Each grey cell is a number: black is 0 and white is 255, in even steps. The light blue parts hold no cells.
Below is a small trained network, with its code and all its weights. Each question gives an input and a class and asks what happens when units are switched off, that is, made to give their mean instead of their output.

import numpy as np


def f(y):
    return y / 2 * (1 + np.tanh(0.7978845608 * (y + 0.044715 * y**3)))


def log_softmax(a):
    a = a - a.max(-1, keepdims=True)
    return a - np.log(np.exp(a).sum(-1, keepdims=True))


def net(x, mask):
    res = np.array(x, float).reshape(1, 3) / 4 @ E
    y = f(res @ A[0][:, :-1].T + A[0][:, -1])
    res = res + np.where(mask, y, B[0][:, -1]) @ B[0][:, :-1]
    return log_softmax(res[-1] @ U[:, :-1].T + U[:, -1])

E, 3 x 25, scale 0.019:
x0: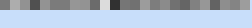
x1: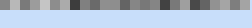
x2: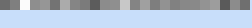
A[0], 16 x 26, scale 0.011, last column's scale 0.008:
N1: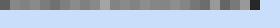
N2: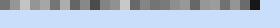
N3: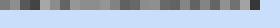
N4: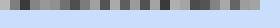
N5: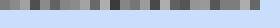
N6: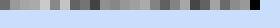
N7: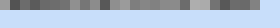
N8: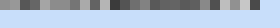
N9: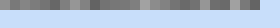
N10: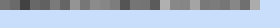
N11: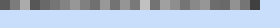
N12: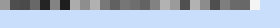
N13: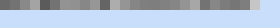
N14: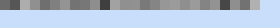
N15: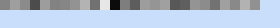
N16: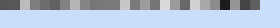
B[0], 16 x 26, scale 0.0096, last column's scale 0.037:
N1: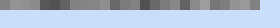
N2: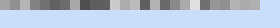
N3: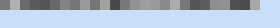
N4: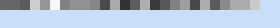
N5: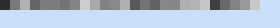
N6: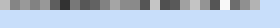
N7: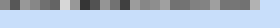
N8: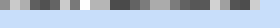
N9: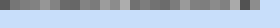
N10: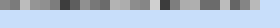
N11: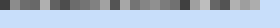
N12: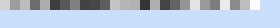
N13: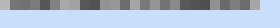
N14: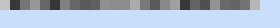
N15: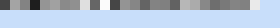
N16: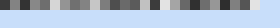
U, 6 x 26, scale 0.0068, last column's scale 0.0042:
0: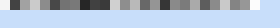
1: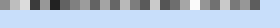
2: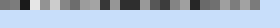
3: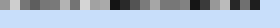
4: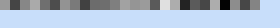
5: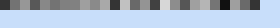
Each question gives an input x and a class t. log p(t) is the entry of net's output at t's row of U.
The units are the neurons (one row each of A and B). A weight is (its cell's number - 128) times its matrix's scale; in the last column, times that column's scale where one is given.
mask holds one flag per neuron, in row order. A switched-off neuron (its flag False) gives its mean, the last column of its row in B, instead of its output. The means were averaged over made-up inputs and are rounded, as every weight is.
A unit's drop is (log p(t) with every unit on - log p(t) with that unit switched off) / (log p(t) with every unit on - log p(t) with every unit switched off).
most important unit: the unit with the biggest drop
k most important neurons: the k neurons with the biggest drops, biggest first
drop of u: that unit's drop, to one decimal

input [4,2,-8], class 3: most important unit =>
N8
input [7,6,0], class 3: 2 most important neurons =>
N8, N12
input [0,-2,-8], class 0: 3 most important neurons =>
N15, N4, N5
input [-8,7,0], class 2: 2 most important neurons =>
N4, N12
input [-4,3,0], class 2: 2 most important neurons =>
N12, N4
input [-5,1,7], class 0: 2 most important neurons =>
N6, N2
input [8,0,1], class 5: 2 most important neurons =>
N12, N5
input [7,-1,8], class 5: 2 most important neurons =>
N16, N12
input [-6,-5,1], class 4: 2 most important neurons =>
N16, N6
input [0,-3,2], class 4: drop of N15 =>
0.2
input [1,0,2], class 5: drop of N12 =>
0.9
